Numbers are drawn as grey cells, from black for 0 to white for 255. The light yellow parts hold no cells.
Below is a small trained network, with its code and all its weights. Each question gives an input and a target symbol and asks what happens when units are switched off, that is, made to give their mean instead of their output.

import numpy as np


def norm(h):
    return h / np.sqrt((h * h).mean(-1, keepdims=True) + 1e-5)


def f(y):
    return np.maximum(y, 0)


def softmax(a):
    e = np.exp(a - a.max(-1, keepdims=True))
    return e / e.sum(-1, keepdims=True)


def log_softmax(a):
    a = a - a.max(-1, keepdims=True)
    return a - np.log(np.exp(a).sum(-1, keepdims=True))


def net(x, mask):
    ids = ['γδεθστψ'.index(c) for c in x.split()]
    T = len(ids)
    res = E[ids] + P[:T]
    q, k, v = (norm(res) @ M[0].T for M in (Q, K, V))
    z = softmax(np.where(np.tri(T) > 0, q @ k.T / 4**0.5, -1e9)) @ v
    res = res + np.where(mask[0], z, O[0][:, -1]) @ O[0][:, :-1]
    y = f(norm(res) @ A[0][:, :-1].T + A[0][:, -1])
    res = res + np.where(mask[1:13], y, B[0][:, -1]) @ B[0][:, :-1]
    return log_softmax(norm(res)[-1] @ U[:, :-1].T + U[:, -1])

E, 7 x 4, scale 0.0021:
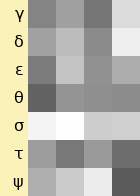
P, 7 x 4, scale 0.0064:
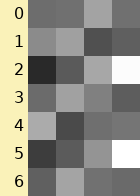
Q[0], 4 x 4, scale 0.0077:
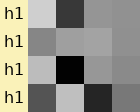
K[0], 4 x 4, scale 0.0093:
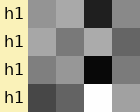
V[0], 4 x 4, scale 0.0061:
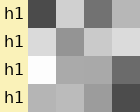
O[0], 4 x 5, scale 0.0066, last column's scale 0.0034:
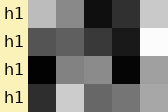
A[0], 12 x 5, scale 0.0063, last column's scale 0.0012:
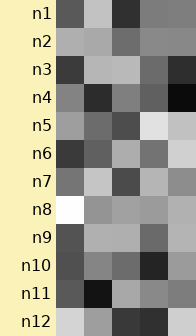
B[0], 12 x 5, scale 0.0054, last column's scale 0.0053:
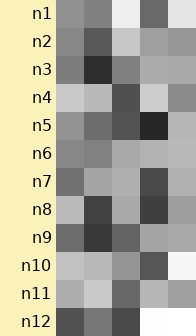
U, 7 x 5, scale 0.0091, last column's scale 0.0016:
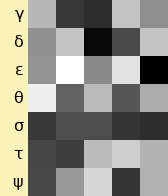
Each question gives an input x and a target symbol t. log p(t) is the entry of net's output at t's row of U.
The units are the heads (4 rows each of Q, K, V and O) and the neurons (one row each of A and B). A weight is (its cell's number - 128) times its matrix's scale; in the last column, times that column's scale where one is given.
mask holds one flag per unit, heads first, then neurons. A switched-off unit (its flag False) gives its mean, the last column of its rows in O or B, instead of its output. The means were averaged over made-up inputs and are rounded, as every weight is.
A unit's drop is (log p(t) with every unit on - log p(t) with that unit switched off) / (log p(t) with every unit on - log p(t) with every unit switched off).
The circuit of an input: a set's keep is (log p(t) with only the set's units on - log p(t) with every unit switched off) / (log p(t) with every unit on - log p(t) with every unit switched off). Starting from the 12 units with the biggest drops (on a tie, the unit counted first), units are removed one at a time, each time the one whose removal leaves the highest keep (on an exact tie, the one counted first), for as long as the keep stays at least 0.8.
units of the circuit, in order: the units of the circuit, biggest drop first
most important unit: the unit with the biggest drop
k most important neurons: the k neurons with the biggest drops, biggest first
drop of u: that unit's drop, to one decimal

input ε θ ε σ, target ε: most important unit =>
n12
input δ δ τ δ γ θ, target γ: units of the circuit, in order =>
[h1, n5]
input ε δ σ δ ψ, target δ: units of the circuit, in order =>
[h1, n12]
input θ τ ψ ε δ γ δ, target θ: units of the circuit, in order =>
[h1, n8]
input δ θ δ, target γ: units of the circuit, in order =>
[h1, n5]
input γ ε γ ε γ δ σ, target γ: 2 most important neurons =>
[n12, n10]
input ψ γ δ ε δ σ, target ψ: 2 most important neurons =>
[n12, n7]
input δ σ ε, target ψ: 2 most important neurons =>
[n12, n1]
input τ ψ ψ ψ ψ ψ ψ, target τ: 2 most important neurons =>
[n3, n9]
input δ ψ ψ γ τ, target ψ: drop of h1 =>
1.8
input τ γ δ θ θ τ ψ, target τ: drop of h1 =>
0.9
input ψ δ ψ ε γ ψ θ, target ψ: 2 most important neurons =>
[n1, n10]
